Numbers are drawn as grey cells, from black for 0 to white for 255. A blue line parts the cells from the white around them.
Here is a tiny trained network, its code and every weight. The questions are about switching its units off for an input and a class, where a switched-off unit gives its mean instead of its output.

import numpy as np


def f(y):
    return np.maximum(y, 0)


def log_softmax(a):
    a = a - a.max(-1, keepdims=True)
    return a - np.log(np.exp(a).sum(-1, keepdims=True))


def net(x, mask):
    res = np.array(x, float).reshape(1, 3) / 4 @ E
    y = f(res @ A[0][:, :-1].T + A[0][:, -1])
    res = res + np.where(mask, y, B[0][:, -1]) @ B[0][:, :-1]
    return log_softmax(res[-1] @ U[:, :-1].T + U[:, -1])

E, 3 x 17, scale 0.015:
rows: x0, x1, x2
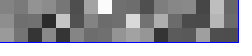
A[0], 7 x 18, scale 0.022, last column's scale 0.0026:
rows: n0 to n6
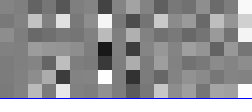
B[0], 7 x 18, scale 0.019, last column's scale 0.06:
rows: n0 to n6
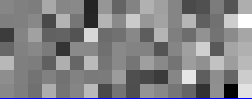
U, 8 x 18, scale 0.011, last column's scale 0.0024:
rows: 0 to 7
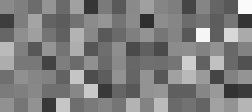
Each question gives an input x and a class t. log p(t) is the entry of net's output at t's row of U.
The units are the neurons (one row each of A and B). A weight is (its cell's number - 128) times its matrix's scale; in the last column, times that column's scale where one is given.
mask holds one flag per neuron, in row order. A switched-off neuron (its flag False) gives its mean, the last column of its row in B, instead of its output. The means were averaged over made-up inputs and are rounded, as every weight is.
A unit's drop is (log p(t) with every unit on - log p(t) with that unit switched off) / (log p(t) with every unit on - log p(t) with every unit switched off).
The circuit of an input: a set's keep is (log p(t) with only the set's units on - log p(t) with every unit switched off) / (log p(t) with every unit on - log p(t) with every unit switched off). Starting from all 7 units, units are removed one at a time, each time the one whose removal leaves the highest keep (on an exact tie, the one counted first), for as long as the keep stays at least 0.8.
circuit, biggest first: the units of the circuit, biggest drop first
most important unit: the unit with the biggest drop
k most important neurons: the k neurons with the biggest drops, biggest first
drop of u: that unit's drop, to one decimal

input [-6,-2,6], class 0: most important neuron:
[n0]
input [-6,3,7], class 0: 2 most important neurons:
[n0 n1]
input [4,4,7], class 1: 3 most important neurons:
[n6 n1 n2]
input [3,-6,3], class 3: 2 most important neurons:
[n1 n4]
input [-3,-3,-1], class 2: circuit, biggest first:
[n6 n5 n1]
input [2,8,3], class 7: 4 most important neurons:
[n6 n5 n3 n4]
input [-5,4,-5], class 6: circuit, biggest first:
[n6 n1]
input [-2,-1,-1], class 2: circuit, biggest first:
[n6 n5 n1]
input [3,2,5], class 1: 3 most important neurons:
[n6 n1 n4]
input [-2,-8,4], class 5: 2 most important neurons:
[n6 n3]
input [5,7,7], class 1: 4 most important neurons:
[n6 n1 n2 n4]
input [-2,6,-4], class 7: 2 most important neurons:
[n5 n3]
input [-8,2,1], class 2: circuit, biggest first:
[n3 n5]
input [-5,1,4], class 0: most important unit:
n0
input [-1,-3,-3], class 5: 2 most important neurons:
[n4 n3]
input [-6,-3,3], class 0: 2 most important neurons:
[n0 n5]
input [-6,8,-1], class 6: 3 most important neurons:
[n1 n5 n0]
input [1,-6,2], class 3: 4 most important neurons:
[n1 n4 n5 n2]
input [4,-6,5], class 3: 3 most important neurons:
[n1 n4 n2]
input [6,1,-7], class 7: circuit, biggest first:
[n1]
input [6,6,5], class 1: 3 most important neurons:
[n6 n1 n2]
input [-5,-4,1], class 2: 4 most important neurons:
[n5 n6 n3 n1]
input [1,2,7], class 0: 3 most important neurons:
[n1 n6 n0]
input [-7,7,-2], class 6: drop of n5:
0.6
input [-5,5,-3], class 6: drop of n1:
1.1
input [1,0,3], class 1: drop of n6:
1.0
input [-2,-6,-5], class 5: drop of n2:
0.0
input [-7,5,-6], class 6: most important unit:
n6
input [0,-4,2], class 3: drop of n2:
0.1
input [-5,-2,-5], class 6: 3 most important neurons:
[n1 n5 n6]
